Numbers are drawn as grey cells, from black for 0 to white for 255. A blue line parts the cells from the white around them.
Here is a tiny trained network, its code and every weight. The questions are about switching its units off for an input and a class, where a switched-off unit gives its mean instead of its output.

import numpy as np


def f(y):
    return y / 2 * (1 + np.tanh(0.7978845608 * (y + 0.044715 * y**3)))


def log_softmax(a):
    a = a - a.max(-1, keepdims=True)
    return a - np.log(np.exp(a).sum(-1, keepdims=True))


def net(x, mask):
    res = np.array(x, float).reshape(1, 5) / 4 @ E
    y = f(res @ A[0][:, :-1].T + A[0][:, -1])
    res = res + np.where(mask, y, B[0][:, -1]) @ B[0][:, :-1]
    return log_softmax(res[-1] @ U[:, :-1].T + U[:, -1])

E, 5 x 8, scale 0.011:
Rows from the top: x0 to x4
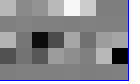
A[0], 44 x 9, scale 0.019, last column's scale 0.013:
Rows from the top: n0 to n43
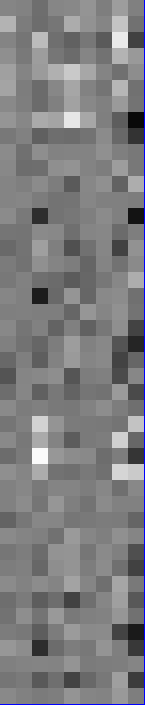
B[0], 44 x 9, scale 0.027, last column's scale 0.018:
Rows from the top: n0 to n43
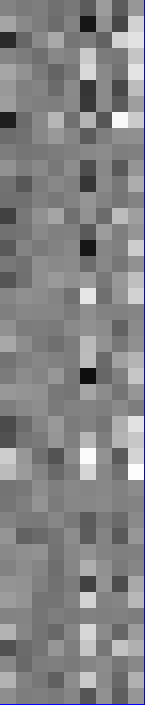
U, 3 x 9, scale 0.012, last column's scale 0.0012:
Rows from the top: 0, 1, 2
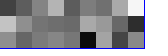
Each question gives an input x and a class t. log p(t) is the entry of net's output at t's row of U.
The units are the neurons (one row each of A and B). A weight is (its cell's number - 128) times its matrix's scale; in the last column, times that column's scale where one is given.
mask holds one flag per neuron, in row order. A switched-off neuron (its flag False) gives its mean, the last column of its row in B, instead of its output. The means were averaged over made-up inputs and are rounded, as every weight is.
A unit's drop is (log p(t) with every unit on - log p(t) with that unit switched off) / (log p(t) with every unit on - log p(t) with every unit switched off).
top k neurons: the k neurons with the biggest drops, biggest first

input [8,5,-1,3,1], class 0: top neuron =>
n7
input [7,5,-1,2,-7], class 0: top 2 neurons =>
n7; n29
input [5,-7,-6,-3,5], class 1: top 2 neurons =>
n28; n4
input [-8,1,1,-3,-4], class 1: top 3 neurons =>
n42; n37; n7
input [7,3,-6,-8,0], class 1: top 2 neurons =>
n28; n29
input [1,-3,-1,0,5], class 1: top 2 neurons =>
n2; n7
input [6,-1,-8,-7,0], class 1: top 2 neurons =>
n28; n29
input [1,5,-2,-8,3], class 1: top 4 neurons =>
n29; n7; n28; n15
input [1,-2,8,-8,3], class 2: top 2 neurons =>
n1; n5
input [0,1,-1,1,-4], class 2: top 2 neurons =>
n7; n2
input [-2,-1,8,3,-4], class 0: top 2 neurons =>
n13; n40
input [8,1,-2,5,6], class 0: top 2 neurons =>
n7; n29
